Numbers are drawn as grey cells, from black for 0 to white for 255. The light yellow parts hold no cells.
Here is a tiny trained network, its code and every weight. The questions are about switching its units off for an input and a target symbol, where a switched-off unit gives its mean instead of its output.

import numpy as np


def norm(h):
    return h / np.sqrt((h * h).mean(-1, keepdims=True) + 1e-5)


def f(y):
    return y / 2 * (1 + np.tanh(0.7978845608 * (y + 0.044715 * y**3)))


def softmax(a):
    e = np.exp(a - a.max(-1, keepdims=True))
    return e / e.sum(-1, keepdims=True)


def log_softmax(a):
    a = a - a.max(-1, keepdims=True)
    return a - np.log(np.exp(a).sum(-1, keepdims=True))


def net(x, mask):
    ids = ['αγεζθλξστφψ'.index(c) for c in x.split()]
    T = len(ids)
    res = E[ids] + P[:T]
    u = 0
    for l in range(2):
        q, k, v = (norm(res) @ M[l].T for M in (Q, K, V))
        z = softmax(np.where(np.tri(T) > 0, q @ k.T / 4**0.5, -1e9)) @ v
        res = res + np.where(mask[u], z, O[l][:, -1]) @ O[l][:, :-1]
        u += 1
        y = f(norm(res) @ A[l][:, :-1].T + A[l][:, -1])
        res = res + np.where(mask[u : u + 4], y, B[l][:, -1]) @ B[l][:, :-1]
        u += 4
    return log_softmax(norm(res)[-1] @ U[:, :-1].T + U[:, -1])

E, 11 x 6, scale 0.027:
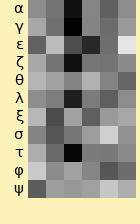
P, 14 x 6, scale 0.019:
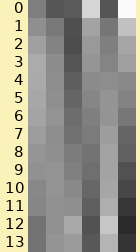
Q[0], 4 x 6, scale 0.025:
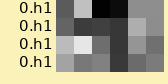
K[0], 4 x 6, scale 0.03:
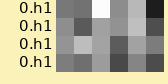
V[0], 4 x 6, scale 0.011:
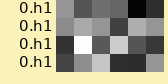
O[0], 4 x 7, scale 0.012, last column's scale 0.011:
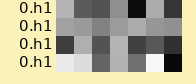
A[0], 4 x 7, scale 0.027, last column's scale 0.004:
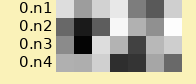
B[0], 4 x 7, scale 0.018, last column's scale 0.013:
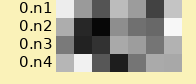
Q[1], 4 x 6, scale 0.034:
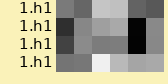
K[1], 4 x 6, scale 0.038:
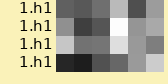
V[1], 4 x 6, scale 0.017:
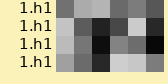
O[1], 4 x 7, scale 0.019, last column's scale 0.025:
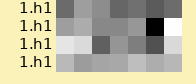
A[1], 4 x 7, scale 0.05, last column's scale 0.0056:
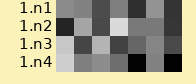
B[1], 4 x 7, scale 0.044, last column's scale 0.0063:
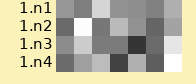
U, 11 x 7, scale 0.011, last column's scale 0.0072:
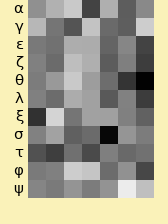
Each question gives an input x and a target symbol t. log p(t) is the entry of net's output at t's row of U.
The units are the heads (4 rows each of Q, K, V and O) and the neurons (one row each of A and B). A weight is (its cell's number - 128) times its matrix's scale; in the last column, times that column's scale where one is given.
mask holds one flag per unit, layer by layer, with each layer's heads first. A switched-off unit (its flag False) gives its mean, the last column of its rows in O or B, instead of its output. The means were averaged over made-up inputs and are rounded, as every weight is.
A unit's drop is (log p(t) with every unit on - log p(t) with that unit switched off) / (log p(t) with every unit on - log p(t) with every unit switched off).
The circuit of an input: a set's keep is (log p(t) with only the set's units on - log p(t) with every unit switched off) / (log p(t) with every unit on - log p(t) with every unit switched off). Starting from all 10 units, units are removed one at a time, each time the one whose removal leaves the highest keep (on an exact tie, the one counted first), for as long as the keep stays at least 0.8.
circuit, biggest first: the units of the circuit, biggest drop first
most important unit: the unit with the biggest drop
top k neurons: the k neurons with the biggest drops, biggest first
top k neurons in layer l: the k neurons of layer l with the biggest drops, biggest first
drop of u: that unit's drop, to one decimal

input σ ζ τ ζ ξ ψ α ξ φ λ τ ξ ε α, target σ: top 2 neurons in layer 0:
(0.n2, 0.n1)
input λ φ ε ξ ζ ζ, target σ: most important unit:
0.h1
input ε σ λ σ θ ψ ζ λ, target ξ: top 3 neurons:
(0.n4, 1.n2, 0.n2)
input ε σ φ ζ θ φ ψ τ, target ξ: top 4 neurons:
(1.n2, 0.n1, 0.n2, 0.n4)
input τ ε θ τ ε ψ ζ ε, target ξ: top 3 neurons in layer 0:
(0.n2, 0.n1, 0.n4)
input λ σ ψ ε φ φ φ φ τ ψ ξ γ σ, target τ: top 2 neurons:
(0.n2, 0.n1)
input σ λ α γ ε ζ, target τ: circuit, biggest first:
(1.h1, 0.n2, 0.n1, 0.n3)
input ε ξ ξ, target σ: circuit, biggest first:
(1.n3, 1.h1, 0.n2, 0.n1)
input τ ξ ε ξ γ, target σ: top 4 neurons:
(1.n3, 0.n2, 0.n1, 0.n3)
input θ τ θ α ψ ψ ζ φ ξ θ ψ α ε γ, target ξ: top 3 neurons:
(0.n2, 1.n2, 0.n1)
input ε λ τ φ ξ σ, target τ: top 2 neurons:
(0.n1, 0.n2)
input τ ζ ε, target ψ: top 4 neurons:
(0.n2, 0.n1, 1.n4, 1.n3)
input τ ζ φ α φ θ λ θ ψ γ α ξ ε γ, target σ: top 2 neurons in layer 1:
(1.n3, 1.n4)
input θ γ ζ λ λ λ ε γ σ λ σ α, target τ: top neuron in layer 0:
(0.n2)
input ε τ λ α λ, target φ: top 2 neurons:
(1.n1, 0.n2)
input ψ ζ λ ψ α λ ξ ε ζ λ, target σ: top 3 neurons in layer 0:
(0.n2, 0.n1, 0.n3)
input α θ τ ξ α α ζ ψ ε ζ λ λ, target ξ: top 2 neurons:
(0.n2, 1.n2)
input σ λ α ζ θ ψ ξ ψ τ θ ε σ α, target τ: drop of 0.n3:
0.2
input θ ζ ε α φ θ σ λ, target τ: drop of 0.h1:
1.1
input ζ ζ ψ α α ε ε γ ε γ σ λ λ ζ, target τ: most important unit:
1.h1
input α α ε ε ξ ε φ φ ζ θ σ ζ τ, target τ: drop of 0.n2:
0.3
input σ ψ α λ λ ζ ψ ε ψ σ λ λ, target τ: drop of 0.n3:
0.1
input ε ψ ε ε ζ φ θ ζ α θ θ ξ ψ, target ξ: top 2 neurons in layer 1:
(1.n2, 1.n4)
